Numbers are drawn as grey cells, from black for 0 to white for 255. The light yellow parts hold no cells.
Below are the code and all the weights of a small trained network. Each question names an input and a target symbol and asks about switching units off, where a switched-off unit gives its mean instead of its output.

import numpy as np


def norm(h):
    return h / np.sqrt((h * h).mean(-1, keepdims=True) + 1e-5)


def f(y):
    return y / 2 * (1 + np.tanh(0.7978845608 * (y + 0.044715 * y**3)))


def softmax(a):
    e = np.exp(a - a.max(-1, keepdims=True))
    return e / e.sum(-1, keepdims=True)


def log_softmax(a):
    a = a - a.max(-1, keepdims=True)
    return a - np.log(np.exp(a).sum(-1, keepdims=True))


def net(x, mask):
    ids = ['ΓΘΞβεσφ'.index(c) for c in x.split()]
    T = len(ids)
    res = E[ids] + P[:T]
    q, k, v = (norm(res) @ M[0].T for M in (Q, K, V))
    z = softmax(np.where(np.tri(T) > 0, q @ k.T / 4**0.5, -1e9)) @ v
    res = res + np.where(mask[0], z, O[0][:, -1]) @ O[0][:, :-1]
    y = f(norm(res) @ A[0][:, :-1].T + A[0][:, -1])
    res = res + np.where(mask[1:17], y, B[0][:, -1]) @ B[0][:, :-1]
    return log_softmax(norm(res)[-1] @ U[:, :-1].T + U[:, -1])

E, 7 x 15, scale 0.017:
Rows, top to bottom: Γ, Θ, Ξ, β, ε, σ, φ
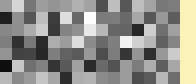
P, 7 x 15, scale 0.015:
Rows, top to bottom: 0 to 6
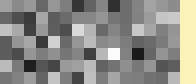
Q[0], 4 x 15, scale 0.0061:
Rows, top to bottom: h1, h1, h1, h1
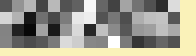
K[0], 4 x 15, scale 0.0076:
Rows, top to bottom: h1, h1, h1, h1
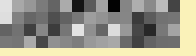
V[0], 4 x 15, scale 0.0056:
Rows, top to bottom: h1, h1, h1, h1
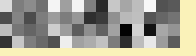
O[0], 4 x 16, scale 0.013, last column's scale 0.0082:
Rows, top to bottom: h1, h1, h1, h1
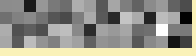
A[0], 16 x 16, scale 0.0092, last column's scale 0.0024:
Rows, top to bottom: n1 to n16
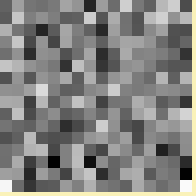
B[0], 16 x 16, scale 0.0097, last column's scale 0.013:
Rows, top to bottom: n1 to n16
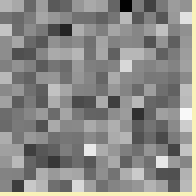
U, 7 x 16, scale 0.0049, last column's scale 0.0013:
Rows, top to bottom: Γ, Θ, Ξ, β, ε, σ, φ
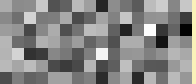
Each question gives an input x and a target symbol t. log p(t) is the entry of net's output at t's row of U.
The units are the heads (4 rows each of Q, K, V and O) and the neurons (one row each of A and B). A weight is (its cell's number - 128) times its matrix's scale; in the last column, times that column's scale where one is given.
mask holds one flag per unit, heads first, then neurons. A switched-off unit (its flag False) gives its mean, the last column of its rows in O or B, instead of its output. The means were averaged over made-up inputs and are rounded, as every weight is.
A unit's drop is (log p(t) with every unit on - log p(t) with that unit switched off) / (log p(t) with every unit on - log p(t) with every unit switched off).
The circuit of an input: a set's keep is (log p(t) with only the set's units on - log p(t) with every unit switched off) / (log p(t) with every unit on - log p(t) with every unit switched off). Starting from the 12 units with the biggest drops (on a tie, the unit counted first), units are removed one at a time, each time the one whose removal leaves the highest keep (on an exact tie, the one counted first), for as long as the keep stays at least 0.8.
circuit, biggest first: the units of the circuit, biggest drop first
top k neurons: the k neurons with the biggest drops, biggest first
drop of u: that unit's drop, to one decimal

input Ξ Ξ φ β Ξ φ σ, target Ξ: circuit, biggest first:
h1, n13
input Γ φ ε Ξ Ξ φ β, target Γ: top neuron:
n3
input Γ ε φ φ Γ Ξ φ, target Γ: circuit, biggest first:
h1, n3
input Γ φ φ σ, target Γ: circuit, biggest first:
h1, n3
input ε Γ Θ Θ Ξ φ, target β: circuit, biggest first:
h1, n9, n15
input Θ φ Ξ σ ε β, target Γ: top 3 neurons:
n16, n9, n3
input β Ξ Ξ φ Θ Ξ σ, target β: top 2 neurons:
n15, n5
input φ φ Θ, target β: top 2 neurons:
n9, n13
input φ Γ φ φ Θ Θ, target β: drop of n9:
0.3
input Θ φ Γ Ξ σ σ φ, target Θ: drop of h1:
1.2
